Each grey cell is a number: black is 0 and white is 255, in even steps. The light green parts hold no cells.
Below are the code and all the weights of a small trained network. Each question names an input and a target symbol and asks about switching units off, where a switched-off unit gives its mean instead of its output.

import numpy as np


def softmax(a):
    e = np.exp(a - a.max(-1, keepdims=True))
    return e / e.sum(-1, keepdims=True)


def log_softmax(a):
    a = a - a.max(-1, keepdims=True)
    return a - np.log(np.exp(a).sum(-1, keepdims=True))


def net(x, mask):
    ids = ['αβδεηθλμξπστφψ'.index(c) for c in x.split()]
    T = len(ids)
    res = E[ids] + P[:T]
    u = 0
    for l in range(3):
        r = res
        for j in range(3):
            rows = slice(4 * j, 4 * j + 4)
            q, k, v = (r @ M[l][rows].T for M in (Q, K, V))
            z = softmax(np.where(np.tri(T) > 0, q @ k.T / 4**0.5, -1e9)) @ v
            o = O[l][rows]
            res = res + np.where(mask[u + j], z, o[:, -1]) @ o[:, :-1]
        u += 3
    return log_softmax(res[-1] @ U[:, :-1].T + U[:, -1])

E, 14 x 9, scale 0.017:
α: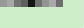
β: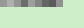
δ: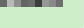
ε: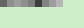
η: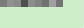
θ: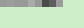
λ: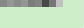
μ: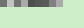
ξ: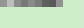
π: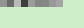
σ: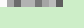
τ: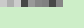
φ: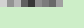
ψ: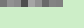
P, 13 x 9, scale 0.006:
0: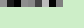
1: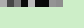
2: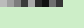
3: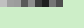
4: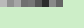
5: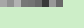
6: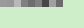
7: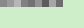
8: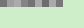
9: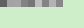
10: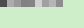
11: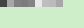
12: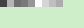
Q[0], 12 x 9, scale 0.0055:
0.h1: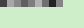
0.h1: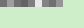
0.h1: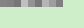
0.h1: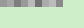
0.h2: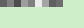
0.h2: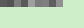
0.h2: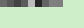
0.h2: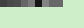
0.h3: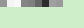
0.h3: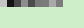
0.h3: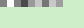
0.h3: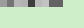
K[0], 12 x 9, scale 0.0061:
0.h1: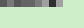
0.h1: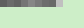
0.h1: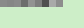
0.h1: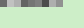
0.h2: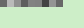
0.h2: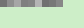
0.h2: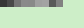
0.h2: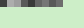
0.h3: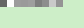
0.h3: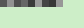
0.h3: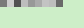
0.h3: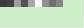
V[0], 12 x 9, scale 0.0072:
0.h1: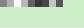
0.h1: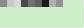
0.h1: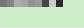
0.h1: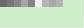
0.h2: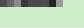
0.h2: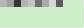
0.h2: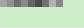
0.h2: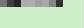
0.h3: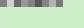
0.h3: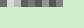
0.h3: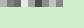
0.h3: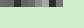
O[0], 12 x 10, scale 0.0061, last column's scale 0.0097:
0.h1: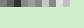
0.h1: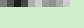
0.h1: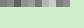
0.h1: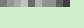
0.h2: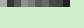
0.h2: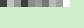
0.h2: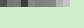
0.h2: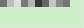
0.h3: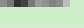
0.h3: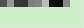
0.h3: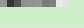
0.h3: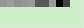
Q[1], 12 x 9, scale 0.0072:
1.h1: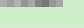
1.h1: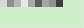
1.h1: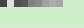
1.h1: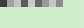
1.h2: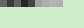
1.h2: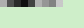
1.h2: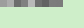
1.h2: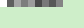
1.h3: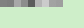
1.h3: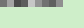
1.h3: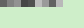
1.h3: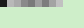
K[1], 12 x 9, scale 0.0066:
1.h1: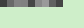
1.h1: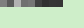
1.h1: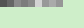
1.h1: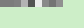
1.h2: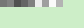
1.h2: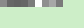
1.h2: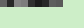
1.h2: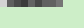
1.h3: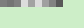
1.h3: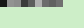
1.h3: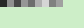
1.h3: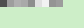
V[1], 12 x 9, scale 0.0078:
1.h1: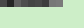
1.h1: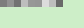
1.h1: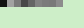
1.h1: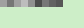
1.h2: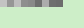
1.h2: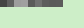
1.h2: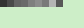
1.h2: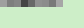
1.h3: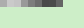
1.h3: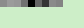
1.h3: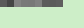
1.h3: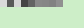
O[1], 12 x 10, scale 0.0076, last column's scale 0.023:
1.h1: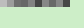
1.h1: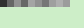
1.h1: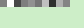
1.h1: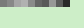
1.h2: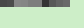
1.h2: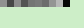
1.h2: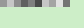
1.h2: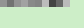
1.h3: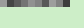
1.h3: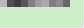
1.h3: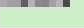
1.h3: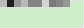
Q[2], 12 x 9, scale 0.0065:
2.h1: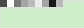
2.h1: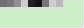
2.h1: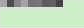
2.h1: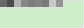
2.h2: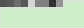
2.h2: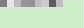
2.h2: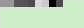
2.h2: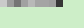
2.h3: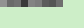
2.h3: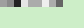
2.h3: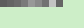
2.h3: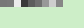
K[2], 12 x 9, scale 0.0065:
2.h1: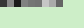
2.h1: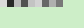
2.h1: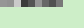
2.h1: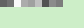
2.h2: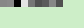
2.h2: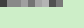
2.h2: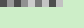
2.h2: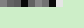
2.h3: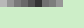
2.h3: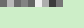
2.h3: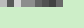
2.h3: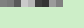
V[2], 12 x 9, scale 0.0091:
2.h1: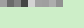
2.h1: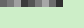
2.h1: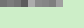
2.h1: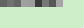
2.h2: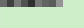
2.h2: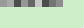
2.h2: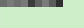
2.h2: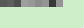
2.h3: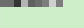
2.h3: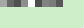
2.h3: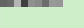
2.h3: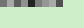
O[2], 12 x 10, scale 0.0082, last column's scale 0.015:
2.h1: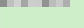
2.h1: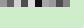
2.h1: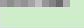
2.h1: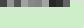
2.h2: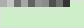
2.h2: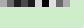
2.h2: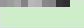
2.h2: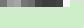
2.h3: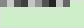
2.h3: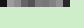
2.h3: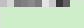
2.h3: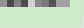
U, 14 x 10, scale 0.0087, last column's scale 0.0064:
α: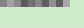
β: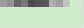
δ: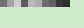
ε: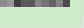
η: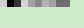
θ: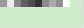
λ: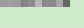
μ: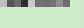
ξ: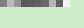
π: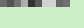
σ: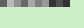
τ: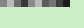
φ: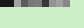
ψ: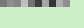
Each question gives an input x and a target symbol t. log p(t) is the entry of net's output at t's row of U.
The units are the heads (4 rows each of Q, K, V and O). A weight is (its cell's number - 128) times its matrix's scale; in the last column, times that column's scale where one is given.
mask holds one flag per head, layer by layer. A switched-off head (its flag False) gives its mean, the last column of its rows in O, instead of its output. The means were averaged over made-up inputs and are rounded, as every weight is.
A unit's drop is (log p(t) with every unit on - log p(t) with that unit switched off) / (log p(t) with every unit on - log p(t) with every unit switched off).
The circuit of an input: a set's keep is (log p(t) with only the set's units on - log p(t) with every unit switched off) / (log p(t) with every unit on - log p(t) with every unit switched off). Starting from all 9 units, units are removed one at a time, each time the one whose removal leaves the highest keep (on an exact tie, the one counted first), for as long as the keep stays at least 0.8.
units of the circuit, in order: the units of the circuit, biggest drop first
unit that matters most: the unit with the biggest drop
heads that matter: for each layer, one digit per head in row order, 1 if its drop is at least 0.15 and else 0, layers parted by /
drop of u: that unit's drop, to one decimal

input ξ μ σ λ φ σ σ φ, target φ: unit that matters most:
0.h1
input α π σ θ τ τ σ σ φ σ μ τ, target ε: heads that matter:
001 / 000 / 110
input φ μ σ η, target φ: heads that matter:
110 / 100 / 001
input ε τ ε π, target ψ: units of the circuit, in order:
[1.h2 2.h2]
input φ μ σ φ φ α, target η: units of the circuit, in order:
[0.h2 2.h3]
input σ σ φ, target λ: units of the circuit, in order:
[0.h2 2.h1]
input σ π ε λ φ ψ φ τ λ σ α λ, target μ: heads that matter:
100 / 000 / 101
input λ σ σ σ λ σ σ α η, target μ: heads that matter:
010 / 001 / 101
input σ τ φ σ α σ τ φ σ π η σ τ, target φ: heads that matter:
110 / 001 / 010
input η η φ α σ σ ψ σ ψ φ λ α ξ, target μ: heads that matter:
000 / 000 / 101
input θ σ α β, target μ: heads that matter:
000 / 000 / 100
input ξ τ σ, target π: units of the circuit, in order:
[2.h3 1.h2 0.h1]
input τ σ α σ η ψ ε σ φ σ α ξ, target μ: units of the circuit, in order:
[2.h3 2.h1 1.h3]
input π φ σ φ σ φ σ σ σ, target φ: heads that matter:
010 / 011 / 010
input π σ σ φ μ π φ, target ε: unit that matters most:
0.h2
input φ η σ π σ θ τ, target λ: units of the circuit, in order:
[2.h1 0.h1]
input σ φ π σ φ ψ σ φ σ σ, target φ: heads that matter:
110 / 111 / 010
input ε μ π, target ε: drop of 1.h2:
0.1
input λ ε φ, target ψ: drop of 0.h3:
0.0
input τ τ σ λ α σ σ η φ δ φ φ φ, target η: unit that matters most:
2.h3
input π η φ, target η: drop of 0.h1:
0.3
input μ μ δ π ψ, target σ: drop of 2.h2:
0.3
